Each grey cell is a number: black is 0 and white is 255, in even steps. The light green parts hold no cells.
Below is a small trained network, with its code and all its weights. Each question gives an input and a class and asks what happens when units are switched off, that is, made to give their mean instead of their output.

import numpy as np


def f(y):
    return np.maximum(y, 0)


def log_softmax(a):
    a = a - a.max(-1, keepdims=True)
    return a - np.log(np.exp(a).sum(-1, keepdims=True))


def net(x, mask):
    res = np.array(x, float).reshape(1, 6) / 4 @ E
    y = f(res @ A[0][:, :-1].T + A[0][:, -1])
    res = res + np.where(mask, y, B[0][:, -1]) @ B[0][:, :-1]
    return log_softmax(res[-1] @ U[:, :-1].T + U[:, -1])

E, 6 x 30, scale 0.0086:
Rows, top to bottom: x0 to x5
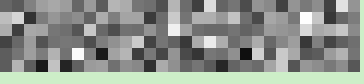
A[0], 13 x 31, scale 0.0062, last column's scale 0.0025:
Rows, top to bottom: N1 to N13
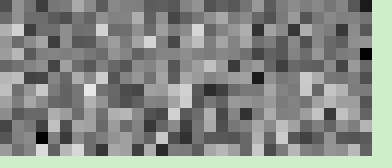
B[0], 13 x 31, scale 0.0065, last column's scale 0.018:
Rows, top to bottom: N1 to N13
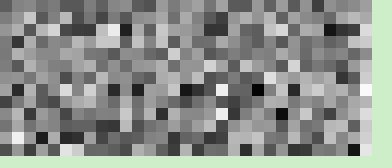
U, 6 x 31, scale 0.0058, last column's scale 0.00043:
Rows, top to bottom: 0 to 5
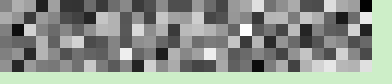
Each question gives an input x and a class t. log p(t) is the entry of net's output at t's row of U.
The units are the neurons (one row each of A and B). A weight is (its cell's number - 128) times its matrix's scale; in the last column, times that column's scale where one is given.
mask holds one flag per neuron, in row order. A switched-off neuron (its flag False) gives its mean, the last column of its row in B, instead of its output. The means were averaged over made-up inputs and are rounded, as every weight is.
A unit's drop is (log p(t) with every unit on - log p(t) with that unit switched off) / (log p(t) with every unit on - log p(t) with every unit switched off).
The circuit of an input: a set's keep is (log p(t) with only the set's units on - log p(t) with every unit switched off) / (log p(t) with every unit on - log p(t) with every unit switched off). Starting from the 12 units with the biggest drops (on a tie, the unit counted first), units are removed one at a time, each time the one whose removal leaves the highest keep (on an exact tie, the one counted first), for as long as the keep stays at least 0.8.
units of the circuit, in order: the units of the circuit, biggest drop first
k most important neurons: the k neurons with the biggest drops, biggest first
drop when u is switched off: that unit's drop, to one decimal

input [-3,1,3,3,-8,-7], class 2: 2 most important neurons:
N4, N6
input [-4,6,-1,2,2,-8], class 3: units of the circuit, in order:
N13
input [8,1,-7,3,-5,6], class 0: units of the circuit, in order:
N12, N11
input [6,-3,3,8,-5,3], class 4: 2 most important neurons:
N10, N4
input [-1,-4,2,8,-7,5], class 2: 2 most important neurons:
N6, N4
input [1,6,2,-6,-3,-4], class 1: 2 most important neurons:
N3, N7
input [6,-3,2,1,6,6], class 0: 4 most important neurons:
N12, N11, N1, N8
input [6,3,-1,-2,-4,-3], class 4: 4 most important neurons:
N10, N3, N8, N12
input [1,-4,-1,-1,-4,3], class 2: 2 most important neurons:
N8, N7
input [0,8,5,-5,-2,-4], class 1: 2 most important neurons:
N3, N7
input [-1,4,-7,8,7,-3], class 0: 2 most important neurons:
N12, N11
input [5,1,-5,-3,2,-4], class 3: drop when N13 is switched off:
0.1
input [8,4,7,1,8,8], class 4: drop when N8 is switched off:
0.0
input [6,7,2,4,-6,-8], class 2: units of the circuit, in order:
N4
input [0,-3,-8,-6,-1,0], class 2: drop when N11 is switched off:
0.1
